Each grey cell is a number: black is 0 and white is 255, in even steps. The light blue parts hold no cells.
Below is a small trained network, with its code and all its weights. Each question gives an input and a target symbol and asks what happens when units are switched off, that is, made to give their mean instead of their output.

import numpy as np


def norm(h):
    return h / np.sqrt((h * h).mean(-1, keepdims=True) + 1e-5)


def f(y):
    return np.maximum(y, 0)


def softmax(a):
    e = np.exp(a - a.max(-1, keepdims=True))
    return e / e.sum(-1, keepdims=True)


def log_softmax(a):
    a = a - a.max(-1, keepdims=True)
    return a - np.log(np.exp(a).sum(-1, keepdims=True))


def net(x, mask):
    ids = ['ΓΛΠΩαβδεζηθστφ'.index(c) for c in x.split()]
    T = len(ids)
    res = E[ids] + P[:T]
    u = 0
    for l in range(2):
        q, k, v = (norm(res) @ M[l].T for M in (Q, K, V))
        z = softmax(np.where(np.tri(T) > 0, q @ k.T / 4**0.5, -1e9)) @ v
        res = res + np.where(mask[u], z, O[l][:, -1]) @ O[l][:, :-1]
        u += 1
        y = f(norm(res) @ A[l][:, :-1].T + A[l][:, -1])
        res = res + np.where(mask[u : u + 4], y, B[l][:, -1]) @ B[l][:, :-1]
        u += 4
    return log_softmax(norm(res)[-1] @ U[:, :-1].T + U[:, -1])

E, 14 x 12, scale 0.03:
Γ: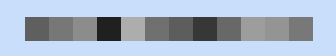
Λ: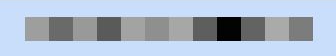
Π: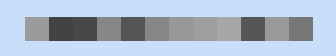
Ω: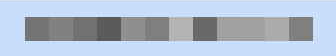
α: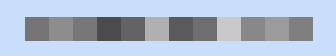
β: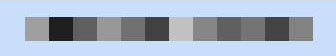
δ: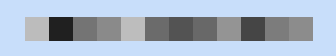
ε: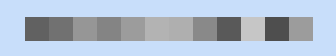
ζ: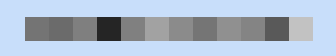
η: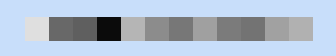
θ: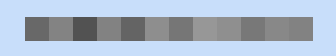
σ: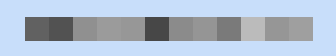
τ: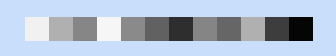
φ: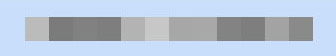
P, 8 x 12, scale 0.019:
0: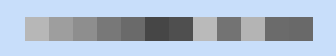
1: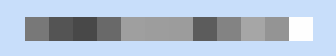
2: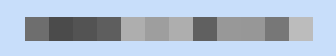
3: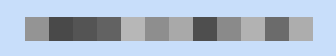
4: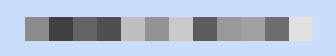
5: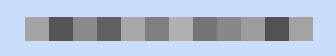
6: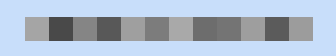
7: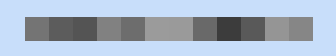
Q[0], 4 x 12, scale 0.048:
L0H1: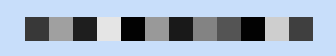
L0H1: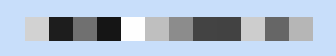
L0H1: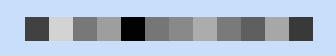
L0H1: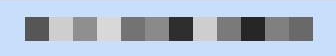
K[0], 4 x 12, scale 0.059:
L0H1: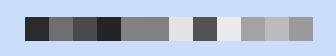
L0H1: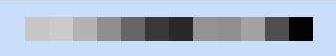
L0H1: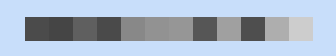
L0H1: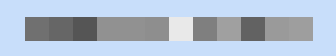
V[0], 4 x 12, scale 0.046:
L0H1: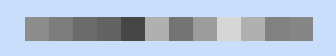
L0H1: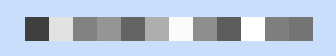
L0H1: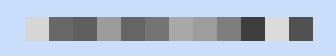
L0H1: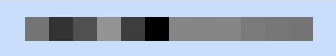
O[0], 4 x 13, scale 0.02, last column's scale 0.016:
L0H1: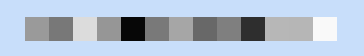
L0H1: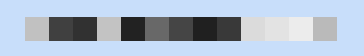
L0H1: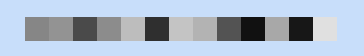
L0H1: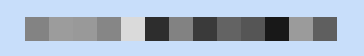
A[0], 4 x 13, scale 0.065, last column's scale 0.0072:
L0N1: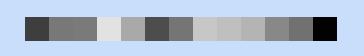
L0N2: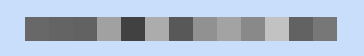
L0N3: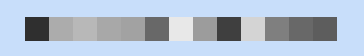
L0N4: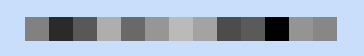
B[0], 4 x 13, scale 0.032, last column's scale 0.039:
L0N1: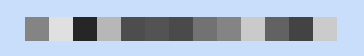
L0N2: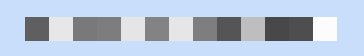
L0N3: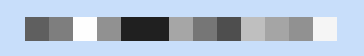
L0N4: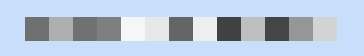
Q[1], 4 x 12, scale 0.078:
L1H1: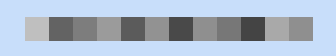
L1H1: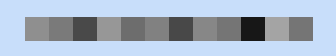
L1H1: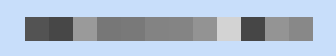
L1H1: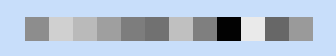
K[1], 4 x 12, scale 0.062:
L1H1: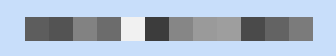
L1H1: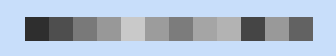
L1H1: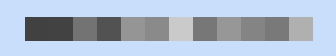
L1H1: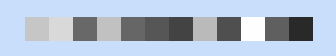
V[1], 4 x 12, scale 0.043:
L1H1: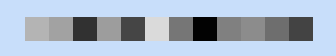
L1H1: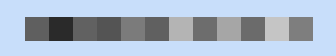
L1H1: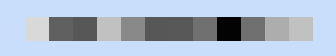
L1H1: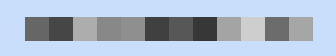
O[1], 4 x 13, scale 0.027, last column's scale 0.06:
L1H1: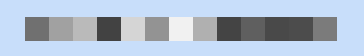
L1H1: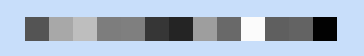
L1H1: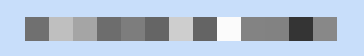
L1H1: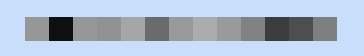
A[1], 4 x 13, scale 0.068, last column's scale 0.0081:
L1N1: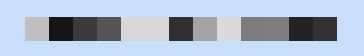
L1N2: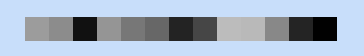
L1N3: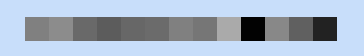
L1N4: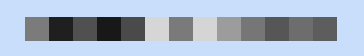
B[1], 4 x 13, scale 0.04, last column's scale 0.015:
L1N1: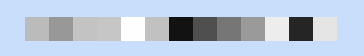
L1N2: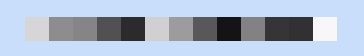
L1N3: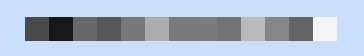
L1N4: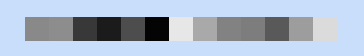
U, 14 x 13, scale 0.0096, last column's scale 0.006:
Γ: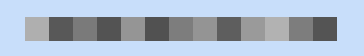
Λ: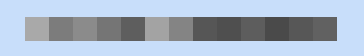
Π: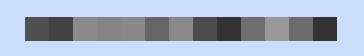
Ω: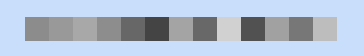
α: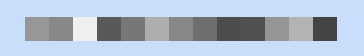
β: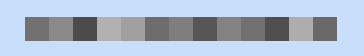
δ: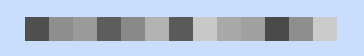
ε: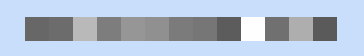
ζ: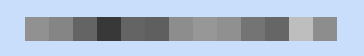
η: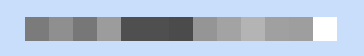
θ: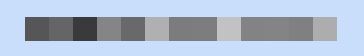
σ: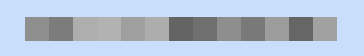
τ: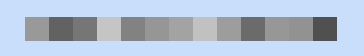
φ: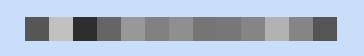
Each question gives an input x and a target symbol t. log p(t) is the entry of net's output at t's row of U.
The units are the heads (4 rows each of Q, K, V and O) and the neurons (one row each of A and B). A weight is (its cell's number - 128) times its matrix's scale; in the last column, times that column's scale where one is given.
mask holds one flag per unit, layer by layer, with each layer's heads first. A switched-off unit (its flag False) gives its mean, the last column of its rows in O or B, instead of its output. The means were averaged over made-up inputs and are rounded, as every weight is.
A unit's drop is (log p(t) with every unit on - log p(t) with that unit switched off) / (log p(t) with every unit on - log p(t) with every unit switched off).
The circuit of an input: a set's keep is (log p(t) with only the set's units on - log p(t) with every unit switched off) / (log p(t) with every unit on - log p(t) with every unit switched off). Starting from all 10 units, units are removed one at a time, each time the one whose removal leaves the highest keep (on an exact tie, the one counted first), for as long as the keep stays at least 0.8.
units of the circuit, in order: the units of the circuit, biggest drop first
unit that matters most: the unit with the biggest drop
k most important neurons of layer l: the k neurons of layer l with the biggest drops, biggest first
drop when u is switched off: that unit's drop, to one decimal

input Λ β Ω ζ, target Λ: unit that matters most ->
L0H1
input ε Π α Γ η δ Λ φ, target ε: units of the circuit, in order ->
[L0H1 L1H1]
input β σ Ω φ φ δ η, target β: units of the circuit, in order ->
[L0H1 L1H1]
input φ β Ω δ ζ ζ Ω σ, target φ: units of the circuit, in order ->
[L1H1 L0H1 L0N3]
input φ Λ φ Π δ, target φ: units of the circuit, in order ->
[L0H1 L1H1 L0N3]
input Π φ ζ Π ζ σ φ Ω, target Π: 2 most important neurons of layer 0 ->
[L0N2 L0N3]
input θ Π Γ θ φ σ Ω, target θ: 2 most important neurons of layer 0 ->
[L0N2 L0N3]
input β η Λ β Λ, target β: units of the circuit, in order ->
[L0H1 L1H1]
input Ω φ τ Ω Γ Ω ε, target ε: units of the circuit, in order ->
[L0N3 L0H1]
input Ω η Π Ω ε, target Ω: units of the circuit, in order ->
[L0H1 L1H1]
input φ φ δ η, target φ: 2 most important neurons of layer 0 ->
[L0N2 L0N3]
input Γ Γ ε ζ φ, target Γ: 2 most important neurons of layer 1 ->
[L1N4 L1N1]
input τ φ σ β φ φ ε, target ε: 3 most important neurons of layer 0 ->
[L0N3 L0N4 L0N1]
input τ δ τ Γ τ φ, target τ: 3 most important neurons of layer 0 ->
[L0N2 L0N3 L0N4]
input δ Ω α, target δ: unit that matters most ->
L0H1
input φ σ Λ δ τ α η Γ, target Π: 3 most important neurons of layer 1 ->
[L1N3 L1N4 L1N2]
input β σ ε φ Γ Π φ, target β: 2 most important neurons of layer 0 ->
[L0N4 L0N2]
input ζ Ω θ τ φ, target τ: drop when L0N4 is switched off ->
0.3
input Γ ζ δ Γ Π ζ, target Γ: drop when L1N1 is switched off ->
0.8
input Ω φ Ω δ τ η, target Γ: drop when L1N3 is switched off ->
0.1
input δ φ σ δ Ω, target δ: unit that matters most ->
L0H1
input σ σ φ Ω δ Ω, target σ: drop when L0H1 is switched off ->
1.2
